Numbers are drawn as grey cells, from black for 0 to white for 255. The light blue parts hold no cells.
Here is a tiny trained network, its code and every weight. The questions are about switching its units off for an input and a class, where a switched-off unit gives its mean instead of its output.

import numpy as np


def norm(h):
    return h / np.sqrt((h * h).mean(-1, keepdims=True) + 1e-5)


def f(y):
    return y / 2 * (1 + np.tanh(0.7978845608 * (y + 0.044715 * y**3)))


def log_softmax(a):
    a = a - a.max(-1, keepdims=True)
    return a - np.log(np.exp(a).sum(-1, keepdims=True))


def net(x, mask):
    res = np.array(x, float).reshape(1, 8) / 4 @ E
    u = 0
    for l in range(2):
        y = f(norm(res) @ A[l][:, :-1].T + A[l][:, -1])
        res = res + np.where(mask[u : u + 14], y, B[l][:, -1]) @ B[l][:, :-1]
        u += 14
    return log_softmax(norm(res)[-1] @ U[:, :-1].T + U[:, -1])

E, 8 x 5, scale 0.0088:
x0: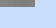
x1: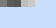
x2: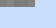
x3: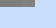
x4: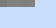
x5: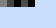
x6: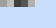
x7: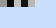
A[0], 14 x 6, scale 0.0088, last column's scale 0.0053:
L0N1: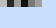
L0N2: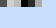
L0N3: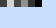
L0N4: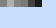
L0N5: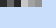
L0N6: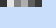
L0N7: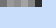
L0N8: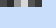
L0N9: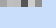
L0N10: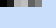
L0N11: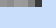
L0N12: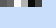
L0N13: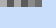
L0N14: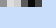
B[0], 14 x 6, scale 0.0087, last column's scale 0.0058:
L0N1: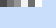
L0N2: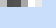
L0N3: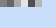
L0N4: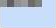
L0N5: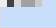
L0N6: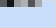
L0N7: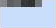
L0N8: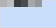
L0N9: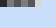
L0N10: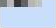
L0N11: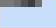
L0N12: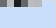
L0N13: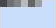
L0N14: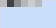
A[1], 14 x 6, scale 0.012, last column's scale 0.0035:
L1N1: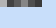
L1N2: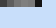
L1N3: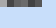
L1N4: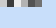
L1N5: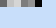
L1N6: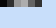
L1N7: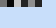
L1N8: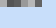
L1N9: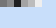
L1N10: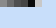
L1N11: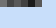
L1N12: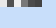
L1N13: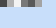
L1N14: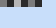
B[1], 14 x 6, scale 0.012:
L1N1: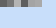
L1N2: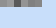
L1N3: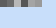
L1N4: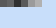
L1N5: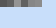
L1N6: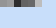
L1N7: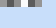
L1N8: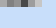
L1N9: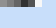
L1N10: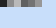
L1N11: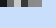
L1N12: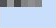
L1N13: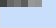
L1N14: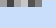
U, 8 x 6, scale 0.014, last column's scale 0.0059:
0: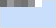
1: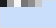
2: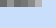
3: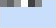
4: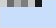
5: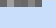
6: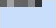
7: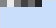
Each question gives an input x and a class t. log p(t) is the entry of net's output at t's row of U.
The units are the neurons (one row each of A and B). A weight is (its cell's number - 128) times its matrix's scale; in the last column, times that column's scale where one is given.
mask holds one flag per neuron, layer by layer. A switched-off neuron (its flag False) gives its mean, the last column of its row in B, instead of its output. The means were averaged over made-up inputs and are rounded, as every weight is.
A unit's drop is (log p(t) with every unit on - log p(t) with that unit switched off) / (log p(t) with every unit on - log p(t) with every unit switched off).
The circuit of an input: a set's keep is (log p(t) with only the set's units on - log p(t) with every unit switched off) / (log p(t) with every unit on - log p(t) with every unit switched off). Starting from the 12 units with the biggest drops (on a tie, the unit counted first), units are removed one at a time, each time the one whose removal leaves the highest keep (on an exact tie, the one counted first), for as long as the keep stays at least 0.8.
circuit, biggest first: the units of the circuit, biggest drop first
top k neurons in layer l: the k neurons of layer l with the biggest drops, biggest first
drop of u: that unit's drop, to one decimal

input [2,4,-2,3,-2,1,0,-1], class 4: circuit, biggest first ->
[L0N5]
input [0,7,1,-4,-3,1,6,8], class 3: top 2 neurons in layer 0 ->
[L0N2, L0N10]
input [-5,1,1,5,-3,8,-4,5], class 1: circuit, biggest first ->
[L1N11, L1N10]
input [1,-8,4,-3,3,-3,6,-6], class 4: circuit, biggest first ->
[L0N2, L0N14]
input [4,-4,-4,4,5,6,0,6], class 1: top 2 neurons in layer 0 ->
[L0N5, L0N14]
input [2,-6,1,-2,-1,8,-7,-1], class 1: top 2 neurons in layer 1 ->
[L1N10, L1N11]
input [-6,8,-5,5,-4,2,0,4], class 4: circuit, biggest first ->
[L0N5, L0N9]
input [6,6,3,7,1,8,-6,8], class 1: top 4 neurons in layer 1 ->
[L1N11, L1N10, L1N3, L1N1]
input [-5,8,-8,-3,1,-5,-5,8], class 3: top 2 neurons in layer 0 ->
[L0N2, L0N12]
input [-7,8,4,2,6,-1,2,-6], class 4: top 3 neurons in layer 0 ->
[L0N5, L0N1, L0N9]
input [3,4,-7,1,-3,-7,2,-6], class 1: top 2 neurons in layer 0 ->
[L0N2, L0N1]
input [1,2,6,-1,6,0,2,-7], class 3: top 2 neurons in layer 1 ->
[L1N9, L1N8]
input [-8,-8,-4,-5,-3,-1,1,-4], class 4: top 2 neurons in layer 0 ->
[L0N2, L0N14]
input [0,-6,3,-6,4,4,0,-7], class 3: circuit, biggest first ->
[L0N3]
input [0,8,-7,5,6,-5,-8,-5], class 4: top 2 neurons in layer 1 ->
[L1N6, L1N4]
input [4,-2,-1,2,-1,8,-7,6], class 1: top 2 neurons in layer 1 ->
[L1N11, L1N10]
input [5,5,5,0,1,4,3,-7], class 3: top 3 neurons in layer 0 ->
[L0N3, L0N2, L0N14]
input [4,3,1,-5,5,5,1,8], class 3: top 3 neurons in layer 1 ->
[L1N7, L1N14, L1N9]
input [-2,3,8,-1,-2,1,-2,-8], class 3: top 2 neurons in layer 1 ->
[L1N9, L1N8]
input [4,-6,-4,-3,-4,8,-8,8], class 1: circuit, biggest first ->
[L1N11]
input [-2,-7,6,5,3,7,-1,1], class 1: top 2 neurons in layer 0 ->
[L0N5, L0N10]
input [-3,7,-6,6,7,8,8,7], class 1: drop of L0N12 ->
0.1
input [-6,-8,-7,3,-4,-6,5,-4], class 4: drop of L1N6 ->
0.2
